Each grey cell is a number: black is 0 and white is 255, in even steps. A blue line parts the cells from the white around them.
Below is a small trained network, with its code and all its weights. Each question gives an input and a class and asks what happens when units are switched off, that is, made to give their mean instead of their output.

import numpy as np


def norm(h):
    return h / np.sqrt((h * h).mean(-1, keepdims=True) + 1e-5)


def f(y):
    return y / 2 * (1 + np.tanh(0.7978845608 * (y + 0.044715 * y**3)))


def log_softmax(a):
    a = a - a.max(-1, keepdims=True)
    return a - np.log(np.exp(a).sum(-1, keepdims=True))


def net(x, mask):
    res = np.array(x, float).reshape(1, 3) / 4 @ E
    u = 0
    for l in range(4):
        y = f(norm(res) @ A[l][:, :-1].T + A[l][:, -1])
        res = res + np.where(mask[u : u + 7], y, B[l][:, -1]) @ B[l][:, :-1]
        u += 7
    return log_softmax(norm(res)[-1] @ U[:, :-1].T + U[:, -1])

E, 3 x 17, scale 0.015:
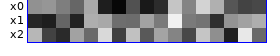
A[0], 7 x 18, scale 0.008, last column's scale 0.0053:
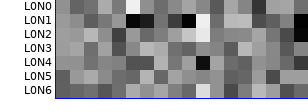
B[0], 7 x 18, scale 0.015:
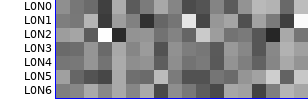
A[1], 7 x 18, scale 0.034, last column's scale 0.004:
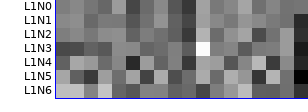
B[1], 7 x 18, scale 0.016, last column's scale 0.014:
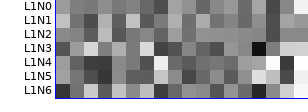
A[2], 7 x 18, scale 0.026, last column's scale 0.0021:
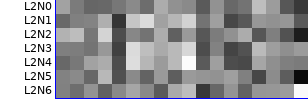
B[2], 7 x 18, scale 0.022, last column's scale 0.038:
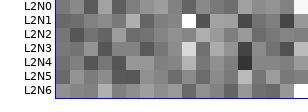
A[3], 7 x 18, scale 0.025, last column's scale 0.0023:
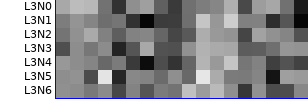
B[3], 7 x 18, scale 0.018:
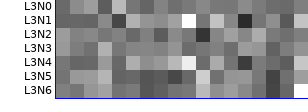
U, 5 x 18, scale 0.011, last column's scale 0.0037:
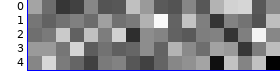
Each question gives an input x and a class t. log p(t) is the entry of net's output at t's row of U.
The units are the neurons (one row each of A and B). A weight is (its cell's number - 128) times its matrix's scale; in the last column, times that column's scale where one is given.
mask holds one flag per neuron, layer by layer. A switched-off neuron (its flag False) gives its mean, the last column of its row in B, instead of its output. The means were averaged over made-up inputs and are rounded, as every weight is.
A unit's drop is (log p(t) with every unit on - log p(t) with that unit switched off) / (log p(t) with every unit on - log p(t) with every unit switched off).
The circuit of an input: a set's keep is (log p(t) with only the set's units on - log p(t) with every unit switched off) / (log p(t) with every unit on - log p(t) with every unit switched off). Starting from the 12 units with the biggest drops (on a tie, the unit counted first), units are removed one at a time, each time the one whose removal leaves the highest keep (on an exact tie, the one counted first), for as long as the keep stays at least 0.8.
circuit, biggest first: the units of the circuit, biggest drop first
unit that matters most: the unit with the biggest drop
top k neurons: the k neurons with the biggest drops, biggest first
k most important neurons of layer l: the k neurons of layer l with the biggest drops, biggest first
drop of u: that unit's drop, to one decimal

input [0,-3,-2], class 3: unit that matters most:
L3N5
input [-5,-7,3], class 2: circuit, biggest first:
L1N6, L0N1
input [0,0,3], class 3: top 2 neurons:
L0N0, L1N0
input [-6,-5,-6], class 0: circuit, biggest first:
L0N1, L1N4
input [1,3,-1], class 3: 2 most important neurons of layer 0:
L0N6, L0N3
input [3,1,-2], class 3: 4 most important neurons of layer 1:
L1N4, L1N5, L1N6, L1N3
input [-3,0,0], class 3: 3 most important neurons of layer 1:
L1N4, L1N5, L1N6
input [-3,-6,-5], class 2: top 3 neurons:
L1N6, L0N0, L1N5
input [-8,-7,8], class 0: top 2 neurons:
L1N5, L0N1
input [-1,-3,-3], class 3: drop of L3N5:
0.1
